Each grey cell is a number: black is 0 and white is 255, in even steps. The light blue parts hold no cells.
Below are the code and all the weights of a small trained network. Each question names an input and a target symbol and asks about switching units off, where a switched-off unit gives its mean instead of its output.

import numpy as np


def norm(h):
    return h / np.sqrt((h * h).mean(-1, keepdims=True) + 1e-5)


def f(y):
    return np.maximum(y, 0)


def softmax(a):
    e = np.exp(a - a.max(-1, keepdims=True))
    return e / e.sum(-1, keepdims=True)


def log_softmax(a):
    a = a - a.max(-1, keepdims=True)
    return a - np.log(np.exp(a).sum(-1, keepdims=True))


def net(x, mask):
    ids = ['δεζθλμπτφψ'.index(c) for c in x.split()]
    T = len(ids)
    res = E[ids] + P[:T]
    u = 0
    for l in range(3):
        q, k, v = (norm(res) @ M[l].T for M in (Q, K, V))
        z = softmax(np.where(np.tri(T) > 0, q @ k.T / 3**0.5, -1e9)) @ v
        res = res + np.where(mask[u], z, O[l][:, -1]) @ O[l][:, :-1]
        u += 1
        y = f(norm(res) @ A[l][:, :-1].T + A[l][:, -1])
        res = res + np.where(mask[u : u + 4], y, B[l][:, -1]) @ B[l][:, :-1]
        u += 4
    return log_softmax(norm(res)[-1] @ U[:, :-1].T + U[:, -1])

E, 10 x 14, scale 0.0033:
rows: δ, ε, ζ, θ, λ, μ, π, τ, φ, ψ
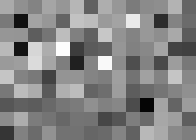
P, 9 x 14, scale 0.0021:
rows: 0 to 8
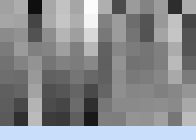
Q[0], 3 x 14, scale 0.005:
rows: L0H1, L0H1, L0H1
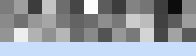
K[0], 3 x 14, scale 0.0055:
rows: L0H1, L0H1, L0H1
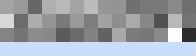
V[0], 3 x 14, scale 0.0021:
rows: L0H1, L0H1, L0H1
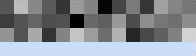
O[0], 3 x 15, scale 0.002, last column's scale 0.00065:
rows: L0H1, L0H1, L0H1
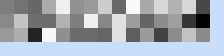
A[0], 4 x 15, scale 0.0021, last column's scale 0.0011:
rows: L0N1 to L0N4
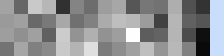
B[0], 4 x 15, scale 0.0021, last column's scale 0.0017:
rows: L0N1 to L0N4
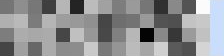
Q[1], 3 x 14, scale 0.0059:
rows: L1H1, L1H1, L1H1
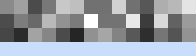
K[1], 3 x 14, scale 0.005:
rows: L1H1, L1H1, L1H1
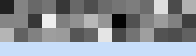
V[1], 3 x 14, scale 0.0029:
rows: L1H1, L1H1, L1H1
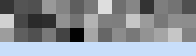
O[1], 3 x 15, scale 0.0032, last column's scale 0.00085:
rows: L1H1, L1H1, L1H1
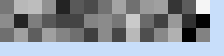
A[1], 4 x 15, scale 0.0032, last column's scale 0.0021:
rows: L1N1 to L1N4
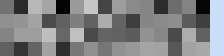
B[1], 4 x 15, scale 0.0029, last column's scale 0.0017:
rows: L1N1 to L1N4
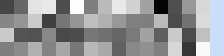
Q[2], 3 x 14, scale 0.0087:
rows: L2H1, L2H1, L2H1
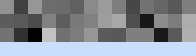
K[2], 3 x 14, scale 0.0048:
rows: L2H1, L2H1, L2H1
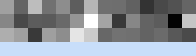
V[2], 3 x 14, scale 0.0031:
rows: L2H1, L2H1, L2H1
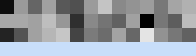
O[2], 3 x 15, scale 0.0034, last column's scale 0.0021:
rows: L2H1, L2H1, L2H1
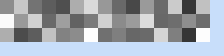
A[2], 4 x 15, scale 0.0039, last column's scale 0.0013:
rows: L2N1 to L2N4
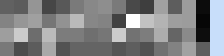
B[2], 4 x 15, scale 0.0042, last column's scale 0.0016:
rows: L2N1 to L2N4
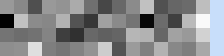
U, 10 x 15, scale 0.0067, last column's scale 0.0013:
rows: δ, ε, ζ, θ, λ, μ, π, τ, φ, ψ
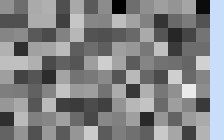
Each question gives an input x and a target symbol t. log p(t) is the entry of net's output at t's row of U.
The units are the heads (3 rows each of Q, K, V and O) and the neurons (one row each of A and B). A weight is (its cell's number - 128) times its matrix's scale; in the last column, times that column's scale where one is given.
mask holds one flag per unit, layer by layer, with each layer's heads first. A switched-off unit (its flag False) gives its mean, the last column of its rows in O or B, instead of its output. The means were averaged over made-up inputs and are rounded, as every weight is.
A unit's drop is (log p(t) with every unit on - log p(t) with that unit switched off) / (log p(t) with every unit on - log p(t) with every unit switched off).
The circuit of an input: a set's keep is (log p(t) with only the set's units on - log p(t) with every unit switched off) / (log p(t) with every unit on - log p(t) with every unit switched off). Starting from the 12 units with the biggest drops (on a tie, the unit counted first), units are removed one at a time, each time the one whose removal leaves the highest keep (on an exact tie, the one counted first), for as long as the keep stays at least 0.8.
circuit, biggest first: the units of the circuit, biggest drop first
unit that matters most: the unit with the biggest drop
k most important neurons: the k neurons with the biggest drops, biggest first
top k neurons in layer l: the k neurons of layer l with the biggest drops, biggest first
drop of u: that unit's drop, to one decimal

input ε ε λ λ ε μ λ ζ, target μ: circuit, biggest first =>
(L1H1)
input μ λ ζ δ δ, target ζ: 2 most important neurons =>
(L0N1 L1N2)
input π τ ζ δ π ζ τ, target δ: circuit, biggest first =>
(L0H1 L2N4 L2N1)
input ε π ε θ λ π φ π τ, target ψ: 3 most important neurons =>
(L1N4 L1N1 L2N1)
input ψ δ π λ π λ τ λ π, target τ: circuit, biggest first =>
(L0H1 L2N3)
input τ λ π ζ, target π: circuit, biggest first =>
(L1H1 L0H1)
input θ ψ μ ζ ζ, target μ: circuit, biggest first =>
(L1H1 L0H1)
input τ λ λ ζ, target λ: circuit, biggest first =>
(L0H1 L2H1 L1N2)
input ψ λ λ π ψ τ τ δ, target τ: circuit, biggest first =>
(L2N3 L0H1)
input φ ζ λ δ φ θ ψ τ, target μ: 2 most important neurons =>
(L1N4 L2N1)
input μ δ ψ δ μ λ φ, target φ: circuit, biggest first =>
(L0H1 L2N2)
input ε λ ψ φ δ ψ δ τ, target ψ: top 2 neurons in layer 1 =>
(L1N1 L1N4)
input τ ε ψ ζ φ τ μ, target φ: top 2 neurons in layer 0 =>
(L0N4 L0N3)
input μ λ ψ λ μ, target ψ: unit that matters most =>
L2H1
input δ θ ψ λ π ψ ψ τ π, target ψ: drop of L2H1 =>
0.9
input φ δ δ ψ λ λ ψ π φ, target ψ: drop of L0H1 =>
0.2
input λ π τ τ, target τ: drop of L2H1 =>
0.2
